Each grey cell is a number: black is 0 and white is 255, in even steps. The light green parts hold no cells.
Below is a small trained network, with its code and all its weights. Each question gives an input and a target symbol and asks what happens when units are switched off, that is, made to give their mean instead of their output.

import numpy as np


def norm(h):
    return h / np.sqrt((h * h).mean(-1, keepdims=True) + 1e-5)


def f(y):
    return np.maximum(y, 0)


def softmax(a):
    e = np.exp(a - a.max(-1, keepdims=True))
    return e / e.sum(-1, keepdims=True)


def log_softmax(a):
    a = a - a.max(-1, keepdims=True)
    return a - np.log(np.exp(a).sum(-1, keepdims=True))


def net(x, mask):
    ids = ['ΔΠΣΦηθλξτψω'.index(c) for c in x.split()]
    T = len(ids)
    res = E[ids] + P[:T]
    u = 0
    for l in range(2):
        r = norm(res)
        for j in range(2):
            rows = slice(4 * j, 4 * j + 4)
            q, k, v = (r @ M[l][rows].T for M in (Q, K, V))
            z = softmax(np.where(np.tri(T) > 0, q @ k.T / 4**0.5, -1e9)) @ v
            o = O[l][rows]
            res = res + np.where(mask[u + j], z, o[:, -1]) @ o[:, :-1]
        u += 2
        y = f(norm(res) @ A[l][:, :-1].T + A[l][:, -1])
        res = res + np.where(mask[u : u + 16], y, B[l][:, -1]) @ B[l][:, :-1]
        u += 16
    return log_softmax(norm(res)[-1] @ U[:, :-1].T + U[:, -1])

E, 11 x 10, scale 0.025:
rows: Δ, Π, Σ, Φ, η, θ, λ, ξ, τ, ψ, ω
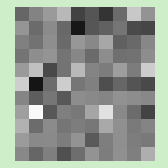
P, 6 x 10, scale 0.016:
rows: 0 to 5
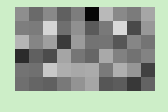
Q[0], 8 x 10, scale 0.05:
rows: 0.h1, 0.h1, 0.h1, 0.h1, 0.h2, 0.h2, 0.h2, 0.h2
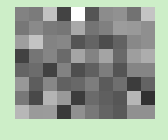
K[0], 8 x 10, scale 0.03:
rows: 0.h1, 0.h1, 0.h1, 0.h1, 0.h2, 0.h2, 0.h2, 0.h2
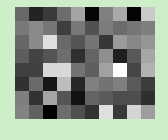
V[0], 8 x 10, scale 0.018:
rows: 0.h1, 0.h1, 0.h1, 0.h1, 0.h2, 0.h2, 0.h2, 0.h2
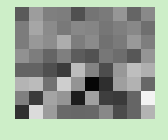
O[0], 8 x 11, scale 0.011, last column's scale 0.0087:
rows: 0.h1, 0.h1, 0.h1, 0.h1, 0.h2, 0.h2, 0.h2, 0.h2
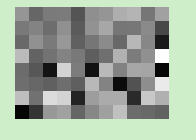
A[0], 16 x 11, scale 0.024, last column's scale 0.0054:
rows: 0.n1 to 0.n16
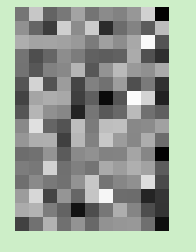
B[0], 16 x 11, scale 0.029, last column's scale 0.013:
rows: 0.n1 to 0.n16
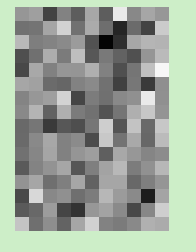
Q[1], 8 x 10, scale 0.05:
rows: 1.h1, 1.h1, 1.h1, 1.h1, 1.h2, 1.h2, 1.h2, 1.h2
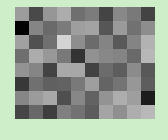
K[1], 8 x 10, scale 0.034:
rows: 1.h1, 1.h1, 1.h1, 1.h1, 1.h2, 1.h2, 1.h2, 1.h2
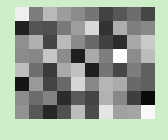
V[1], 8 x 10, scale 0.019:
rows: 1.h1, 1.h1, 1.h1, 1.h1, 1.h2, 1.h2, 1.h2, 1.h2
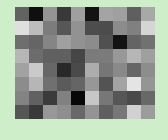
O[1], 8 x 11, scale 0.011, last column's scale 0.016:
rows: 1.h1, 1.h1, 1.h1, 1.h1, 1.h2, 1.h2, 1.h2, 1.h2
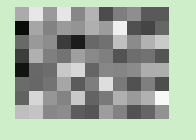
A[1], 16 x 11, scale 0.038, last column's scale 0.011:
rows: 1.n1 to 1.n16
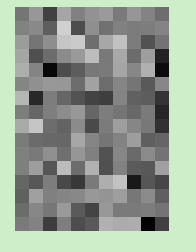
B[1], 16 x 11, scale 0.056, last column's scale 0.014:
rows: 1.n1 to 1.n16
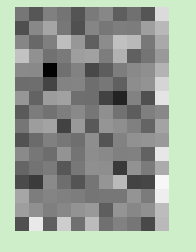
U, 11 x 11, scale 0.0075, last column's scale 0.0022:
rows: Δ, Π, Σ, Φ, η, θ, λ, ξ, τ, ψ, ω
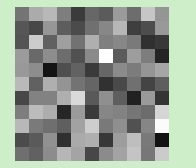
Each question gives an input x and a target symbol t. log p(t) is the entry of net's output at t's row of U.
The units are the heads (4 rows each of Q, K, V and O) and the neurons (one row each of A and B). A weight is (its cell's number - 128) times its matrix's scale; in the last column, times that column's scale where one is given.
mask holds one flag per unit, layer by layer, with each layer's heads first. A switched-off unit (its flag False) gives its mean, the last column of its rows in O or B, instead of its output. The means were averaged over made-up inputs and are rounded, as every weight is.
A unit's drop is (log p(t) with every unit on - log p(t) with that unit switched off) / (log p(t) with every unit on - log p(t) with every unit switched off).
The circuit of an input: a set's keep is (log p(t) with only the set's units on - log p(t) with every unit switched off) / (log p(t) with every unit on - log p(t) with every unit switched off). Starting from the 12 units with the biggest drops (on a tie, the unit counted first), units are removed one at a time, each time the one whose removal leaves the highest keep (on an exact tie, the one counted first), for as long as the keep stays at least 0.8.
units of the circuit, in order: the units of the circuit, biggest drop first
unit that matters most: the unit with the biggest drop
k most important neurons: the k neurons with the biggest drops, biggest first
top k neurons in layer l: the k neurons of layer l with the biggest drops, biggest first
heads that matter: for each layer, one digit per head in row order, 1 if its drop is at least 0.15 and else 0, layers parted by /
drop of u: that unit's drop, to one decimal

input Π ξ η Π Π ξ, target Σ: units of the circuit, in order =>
[1.n16, 0.n14]
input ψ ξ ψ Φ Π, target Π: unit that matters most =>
0.h2
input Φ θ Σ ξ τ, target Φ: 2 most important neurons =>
[0.n5, 0.n16]
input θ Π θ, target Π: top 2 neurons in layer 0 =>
[0.n3, 0.n4]
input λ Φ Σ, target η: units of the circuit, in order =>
[0.h2, 1.n5, 0.n1]
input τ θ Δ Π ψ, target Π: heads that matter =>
01 / 10
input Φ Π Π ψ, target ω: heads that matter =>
00 / 10
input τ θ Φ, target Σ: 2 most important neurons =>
[1.n16, 0.n10]
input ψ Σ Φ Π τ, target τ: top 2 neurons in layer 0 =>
[0.n16, 0.n5]
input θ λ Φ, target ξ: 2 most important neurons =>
[1.n9, 0.n3]
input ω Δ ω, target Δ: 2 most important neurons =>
[0.n5, 0.n12]
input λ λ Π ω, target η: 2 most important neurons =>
[1.n5, 0.n5]
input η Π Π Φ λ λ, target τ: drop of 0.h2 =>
1.0
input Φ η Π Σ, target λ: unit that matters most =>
0.h2
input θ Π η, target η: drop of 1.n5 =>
0.4
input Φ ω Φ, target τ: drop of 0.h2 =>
1.1
